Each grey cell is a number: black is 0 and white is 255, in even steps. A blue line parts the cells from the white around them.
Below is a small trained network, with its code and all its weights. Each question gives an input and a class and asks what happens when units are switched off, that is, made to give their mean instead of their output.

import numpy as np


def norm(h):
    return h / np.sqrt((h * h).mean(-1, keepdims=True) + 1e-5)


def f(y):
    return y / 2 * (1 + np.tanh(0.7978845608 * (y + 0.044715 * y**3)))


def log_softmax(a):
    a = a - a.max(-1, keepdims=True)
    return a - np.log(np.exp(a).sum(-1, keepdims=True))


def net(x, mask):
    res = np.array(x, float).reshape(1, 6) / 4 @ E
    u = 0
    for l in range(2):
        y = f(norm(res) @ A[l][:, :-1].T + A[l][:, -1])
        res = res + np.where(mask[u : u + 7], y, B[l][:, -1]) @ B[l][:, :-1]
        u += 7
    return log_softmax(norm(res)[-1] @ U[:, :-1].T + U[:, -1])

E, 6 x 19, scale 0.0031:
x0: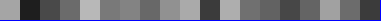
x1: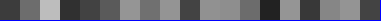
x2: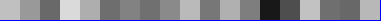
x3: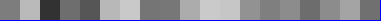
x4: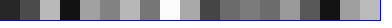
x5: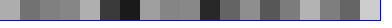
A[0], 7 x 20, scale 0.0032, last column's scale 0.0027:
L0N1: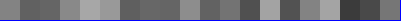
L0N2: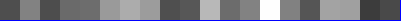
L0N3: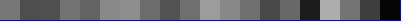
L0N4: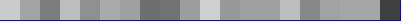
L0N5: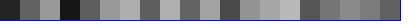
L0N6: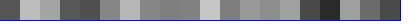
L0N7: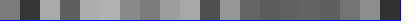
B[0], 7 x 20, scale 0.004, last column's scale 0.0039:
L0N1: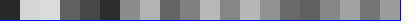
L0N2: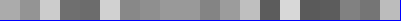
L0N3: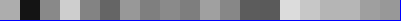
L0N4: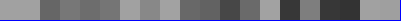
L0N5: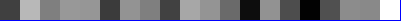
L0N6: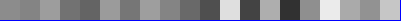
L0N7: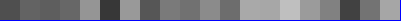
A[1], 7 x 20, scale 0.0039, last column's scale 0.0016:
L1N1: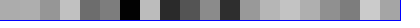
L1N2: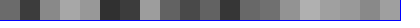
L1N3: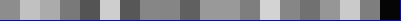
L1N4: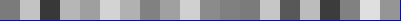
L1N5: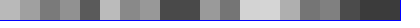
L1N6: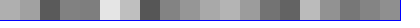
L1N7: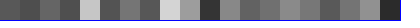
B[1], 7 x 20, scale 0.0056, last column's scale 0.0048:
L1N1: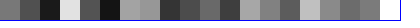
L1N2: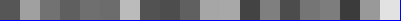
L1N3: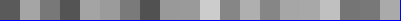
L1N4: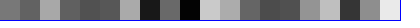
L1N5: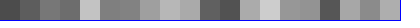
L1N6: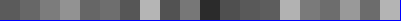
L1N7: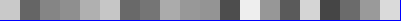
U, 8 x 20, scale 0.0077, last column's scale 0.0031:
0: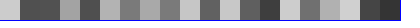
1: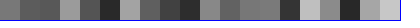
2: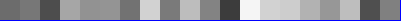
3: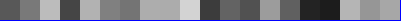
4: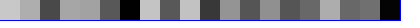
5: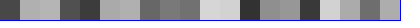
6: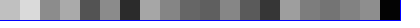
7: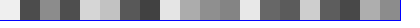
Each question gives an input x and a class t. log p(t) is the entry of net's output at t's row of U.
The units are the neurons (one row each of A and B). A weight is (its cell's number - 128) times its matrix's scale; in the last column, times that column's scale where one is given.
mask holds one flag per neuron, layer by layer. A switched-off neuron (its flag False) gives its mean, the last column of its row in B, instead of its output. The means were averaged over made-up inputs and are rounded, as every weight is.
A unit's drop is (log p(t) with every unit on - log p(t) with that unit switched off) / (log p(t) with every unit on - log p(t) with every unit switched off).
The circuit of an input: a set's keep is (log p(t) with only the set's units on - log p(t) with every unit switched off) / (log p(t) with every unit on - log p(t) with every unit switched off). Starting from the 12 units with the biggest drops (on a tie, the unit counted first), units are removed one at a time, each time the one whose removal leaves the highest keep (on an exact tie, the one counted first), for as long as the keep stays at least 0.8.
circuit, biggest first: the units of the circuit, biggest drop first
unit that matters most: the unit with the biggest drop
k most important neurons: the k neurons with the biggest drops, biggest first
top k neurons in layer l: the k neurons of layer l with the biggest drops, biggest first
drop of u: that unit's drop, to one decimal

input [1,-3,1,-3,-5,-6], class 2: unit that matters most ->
L1N5
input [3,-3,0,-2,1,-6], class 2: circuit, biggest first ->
(L1N4, L1N2, L0N1)
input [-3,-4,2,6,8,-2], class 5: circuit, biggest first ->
(L1N1, L0N6)
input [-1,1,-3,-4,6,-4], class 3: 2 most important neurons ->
(L1N4, L0N5)
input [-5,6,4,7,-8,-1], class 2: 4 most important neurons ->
(L1N5, L0N5, L1N2, L1N4)
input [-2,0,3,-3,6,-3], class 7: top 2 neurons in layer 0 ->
(L0N1, L0N7)
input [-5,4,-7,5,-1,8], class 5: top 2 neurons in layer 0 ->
(L0N5, L0N6)
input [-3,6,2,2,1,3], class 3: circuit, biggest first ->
(L1N4, L1N1)
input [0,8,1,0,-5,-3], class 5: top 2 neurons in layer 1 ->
(L1N1, L1N7)
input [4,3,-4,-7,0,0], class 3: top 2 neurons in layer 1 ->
(L1N1, L1N4)
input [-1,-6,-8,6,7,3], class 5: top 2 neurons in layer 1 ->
(L1N4, L1N5)
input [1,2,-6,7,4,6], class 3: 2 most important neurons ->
(L0N5, L1N4)
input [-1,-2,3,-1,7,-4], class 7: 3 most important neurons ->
(L1N7, L1N1, L1N2)
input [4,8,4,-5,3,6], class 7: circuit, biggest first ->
(L1N7)
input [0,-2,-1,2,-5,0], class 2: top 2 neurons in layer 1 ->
(L1N5, L1N2)
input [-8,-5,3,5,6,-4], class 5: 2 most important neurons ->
(L1N1, L0N6)
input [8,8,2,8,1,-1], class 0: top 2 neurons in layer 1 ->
(L1N4, L1N2)
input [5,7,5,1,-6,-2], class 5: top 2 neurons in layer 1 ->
(L1N1, L1N7)
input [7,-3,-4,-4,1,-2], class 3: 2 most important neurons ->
(L0N1, L1N1)
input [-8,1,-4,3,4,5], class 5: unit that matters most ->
L0N6
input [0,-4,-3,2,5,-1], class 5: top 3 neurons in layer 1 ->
(L1N1, L1N4, L1N5)
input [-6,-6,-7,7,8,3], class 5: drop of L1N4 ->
0.1
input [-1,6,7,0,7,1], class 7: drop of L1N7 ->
0.5
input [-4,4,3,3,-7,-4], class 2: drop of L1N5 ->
0.2
